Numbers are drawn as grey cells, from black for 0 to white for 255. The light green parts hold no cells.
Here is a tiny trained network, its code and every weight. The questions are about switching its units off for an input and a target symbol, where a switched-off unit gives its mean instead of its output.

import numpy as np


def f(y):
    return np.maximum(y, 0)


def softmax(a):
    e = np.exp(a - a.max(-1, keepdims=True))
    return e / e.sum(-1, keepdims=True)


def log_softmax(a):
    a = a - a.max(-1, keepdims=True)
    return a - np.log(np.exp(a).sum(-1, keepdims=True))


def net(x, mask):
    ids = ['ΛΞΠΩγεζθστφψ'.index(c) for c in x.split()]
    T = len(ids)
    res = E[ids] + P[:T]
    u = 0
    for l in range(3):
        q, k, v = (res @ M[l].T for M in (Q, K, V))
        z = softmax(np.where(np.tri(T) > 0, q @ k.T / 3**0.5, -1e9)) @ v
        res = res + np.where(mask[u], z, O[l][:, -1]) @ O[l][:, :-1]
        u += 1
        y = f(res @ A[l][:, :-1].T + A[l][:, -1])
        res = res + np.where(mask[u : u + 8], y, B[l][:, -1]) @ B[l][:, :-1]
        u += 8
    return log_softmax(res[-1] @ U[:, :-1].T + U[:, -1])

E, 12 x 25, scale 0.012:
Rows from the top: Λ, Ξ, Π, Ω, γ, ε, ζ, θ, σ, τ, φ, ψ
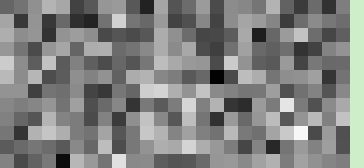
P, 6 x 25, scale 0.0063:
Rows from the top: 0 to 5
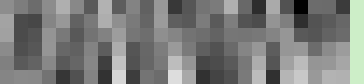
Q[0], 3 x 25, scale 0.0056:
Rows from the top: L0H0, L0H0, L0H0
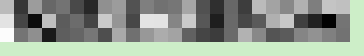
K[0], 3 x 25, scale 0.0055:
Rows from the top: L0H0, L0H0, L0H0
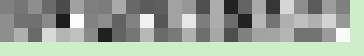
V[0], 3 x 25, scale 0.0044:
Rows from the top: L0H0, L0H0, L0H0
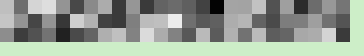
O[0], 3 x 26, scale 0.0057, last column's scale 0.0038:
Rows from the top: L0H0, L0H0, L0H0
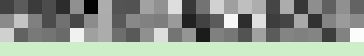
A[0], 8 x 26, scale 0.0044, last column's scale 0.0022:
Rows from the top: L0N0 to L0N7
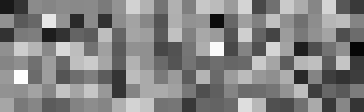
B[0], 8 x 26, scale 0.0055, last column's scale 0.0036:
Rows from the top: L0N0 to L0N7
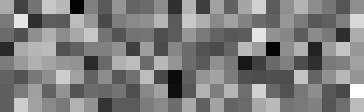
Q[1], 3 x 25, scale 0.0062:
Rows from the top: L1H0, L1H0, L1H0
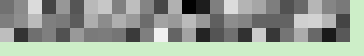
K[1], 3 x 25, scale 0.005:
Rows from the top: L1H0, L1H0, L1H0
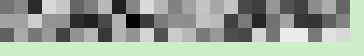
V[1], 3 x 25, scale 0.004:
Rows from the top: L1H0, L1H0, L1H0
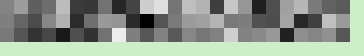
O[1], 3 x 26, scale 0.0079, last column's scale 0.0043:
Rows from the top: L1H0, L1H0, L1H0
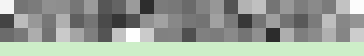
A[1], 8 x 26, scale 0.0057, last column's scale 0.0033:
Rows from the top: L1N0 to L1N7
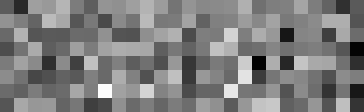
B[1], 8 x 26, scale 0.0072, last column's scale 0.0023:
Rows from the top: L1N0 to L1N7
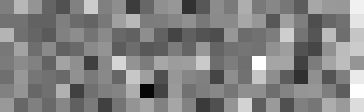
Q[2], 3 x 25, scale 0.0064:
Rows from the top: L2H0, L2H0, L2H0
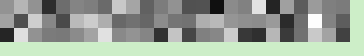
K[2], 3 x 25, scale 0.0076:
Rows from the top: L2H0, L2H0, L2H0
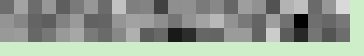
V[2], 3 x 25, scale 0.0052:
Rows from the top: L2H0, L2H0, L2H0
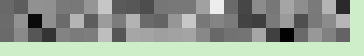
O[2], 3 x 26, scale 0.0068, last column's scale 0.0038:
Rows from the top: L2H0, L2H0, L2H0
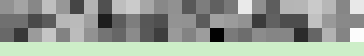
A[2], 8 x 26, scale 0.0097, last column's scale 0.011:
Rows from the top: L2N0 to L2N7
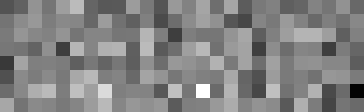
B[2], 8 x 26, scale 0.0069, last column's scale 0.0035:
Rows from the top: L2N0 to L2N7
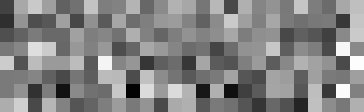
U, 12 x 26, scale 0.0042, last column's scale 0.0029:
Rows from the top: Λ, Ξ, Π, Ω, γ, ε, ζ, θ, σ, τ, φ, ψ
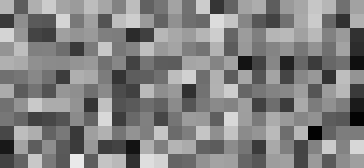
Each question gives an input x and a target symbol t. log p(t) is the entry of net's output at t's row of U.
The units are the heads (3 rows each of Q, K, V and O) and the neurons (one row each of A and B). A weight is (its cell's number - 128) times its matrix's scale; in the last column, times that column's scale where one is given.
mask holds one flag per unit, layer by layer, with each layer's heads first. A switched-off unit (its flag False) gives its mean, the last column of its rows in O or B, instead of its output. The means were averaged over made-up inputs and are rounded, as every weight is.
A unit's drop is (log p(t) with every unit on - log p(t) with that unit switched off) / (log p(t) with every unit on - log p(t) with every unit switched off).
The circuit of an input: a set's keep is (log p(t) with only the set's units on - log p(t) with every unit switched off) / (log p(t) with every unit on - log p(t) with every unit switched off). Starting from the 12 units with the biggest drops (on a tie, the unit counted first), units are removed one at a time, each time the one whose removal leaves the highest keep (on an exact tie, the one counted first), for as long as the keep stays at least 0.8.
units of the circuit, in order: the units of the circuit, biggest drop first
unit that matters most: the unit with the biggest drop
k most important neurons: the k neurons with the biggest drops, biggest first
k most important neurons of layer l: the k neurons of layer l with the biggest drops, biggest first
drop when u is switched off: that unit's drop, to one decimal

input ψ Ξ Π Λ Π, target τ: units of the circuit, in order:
(L2H0, L0H0, L0N6)
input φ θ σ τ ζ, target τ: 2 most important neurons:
(L0N0, L2N2)
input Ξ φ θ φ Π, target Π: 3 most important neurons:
(L1N4, L0N3, L1N5)
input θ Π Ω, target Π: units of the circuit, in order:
(L0H0, L2H0, L1H0)
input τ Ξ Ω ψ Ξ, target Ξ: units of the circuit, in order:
(L1N6, L1H0)
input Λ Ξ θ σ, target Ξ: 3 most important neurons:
(L1N1, L0N6, L0N7)
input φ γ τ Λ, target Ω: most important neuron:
(L2N7)
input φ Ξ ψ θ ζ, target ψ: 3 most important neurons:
(L0N1, L2N5, L2N3)
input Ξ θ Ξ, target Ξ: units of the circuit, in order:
(L0H0, L2H0)
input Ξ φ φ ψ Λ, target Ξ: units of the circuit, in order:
(L1N6, L1H0, L2H0, L1N3)
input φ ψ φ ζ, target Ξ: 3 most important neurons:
(L1N6, L0N6, L1N3)
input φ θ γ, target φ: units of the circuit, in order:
(L1H0, L0H0)
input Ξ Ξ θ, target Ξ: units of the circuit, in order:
(L0H0, L1H0, L2H0)
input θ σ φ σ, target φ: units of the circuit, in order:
(L1H0, L0N3, L0H0)
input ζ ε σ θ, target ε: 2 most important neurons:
(L0N7, L0N1)
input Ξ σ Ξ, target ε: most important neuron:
(L2N0)
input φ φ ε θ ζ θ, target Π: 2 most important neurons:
(L2N4, L0N1)
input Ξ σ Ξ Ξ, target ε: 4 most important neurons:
(L1N5, L2N0, L0N1, L0N6)
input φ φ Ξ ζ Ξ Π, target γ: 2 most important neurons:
(L2N7, L0N6)
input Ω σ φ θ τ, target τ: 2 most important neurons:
(L2N2, L0N0)
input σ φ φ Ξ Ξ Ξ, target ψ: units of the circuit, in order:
(L1H0, L0N6, L2H0, L0H0)
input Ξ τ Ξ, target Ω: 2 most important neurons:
(L2N7, L0N6)
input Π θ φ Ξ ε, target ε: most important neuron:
(L0N1)
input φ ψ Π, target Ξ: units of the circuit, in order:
(L1H0, L1N6, L0N6)
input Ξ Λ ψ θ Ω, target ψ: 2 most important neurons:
(L0N1, L2N5)
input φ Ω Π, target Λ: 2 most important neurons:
(L1N5, L0N6)
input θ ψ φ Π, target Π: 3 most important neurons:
(L0N3, L1N4, L1N7)
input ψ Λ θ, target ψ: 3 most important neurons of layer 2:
(L2N3, L2N5, L2N4)
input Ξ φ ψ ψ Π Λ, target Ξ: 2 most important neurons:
(L1N6, L1N3)
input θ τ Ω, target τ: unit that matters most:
L2H0
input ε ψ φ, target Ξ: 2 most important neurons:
(L1N6, L0N6)
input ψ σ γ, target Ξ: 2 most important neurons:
(L1N6, L1N3)
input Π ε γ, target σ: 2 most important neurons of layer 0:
(L0N2, L0N7)
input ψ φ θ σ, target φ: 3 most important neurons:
(L0N3, L0N1, L1N6)
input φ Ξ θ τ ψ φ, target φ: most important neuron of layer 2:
(L2N1)
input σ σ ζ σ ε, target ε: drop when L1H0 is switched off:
0.1
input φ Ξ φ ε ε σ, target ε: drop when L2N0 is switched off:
0.3
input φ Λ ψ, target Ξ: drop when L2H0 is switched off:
0.4
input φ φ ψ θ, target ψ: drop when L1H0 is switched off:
1.4
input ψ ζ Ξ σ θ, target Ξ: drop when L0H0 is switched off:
0.6
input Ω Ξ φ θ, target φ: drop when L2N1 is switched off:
0.2
